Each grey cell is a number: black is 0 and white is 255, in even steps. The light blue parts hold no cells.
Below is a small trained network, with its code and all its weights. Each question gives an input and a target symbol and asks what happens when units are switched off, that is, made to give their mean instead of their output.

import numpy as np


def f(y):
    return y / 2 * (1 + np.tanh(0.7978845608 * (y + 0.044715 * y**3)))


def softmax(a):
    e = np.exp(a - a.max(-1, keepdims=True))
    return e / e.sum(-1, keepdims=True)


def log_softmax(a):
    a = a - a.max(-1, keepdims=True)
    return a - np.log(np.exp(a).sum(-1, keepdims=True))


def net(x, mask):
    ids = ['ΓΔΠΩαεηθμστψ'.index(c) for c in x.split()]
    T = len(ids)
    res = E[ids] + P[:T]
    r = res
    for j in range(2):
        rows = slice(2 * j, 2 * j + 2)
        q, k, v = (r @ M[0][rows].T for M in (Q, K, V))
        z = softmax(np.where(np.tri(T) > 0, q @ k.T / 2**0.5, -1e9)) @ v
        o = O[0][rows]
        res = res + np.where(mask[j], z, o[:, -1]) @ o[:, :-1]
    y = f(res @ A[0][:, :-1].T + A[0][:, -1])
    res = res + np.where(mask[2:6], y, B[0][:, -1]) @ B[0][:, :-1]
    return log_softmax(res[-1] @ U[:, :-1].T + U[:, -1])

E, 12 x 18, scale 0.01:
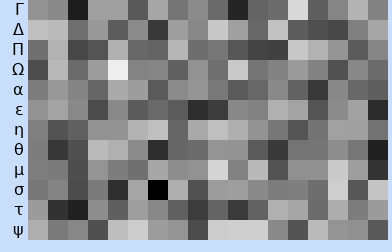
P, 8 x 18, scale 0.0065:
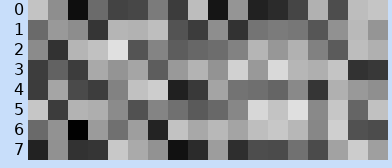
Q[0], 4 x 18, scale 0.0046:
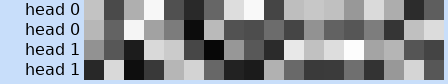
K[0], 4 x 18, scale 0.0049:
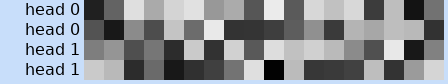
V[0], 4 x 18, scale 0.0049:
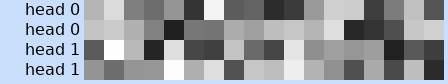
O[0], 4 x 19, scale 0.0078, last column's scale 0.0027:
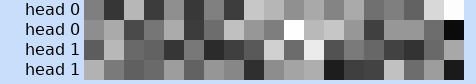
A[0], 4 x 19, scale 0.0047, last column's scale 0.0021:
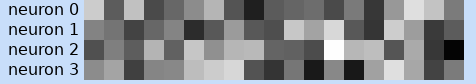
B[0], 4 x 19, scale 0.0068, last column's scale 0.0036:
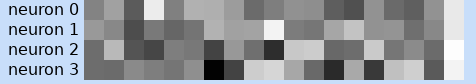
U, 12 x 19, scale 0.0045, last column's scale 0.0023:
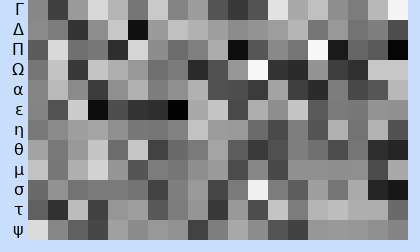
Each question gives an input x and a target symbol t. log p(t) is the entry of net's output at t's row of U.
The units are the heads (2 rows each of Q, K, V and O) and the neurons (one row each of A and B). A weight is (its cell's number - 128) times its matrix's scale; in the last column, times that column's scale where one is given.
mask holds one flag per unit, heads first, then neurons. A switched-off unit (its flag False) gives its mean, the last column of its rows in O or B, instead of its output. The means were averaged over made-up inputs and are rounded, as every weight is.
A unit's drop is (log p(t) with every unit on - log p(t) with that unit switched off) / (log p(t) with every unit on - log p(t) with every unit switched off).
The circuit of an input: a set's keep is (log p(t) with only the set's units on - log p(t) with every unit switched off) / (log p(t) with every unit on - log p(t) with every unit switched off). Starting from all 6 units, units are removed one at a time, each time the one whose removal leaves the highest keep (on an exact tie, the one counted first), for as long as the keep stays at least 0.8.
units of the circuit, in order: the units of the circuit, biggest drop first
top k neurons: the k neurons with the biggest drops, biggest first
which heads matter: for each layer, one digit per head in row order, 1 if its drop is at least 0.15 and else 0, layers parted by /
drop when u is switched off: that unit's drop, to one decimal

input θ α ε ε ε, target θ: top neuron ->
neuron 3
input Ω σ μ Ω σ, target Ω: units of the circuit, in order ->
head 1; neuron 3
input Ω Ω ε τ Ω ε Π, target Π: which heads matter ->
11
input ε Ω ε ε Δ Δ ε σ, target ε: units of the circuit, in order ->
head 0; head 1
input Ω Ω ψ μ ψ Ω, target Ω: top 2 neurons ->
neuron 3; neuron 0
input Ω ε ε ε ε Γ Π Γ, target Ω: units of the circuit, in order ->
head 1; neuron 0
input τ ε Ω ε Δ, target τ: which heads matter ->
01
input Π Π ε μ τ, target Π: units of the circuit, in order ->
head 0; head 1
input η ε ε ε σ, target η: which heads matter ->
11
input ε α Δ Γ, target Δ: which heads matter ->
10
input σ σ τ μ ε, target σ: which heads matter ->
11
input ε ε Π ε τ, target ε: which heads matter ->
11
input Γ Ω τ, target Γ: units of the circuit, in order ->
head 1; head 0; neuron 3
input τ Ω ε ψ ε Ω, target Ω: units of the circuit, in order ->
head 1
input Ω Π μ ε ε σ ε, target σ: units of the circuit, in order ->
neuron 2; head 1
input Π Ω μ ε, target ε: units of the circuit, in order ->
head 1; neuron 0
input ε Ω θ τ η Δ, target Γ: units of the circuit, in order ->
head 1; neuron 3
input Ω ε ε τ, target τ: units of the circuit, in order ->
head 1; neuron 2; neuron 0
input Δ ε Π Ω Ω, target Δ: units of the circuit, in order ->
head 0; neuron 1
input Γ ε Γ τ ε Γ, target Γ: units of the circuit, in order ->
head 1; neuron 3
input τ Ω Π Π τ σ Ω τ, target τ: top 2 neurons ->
neuron 2; neuron 3
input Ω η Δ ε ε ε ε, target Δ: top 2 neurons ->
neuron 1; neuron 3
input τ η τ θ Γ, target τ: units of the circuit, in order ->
head 1; neuron 2
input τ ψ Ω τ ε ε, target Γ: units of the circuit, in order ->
head 1; neuron 3; neuron 2
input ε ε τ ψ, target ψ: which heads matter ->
01
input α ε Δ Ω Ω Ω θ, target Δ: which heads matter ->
10
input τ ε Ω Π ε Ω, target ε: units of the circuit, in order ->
head 1; head 0
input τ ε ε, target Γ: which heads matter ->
01
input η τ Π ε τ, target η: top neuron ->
neuron 3
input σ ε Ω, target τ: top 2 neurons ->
neuron 2; neuron 0
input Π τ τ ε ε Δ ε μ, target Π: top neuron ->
neuron 3
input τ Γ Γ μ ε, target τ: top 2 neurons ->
neuron 2; neuron 3
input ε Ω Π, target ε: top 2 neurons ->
neuron 0; neuron 2
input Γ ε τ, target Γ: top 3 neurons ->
neuron 3; neuron 0; neuron 2
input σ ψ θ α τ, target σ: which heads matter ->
11
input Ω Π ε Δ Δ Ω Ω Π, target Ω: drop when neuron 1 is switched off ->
0.1
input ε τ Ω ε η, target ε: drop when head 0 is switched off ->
0.7
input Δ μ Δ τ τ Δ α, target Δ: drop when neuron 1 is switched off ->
0.3
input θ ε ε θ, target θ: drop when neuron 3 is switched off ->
0.3
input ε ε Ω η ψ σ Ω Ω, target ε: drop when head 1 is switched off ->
0.3
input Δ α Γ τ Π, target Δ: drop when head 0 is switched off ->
1.1
